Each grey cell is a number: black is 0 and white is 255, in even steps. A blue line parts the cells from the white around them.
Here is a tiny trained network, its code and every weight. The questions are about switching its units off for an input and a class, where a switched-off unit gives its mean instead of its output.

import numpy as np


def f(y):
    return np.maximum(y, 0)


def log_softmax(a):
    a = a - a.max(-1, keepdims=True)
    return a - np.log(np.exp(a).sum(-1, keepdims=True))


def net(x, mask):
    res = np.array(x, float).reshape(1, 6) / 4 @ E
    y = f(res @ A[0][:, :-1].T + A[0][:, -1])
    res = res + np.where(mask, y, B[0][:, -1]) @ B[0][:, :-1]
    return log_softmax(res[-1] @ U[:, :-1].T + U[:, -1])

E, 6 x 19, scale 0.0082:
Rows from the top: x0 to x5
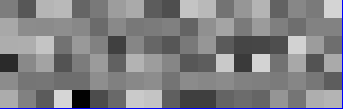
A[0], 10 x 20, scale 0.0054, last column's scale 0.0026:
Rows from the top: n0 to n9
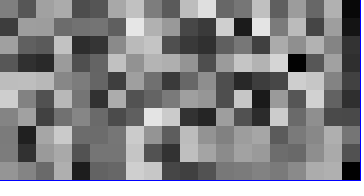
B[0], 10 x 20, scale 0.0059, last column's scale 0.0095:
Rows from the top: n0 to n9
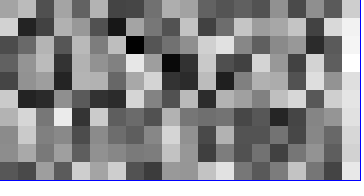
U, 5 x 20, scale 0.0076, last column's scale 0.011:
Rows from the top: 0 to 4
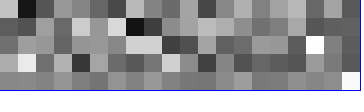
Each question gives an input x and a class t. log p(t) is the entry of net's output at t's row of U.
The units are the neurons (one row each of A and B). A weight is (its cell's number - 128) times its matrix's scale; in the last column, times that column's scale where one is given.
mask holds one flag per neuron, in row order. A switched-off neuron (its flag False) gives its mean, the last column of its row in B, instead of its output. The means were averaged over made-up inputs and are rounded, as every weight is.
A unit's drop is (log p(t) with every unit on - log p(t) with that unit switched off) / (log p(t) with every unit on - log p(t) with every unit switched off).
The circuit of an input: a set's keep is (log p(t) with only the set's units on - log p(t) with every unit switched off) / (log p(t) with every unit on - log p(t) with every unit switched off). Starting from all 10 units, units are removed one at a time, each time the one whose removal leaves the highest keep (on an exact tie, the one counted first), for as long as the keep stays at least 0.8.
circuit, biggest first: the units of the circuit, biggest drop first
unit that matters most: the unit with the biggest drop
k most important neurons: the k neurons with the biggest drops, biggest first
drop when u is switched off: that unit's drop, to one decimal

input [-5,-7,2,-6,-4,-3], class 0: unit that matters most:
n5
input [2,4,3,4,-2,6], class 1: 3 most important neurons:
[n9 n2 n5]
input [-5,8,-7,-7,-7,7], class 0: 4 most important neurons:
[n5 n4 n7 n8]
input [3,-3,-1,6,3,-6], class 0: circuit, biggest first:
[n2 n1]
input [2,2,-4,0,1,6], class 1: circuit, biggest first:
[n2 n9]
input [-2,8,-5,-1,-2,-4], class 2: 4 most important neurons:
[n2 n9 n3 n1]
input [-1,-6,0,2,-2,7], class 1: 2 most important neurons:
[n2 n9]
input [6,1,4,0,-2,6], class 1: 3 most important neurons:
[n9 n2 n6]
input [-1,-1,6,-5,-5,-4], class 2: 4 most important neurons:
[n4 n1 n2 n9]
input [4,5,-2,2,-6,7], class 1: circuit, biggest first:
[n9 n2]
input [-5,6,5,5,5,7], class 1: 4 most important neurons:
[n2 n9 n5 n3]
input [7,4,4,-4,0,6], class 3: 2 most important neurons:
[n7 n0]
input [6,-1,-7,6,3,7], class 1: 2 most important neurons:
[n9 n2]
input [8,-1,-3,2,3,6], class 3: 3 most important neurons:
[n7 n0 n8]
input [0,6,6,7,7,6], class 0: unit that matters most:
n1
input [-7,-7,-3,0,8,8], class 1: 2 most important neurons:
[n2 n9]
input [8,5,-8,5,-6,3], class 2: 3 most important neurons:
[n3 n6 n5]
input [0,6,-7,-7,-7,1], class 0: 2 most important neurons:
[n5 n4]
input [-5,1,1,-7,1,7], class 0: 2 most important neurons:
[n5 n7]
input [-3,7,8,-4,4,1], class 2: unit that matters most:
n4
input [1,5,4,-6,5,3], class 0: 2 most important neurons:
[n5 n3]
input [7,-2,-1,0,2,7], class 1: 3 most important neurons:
[n9 n2 n6]
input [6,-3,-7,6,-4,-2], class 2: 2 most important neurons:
[n3 n5]
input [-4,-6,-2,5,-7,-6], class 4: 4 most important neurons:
[n2 n9 n5 n1]
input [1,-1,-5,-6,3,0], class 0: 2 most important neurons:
[n5 n4]
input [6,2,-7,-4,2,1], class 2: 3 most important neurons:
[n3 n6 n1]
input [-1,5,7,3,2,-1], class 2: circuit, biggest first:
[n4]
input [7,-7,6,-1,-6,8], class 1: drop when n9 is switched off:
0.6
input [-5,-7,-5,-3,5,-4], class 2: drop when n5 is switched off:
0.0
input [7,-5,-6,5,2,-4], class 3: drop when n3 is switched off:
-0.1
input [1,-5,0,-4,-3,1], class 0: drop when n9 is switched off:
0.1
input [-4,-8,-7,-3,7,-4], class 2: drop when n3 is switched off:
0.4
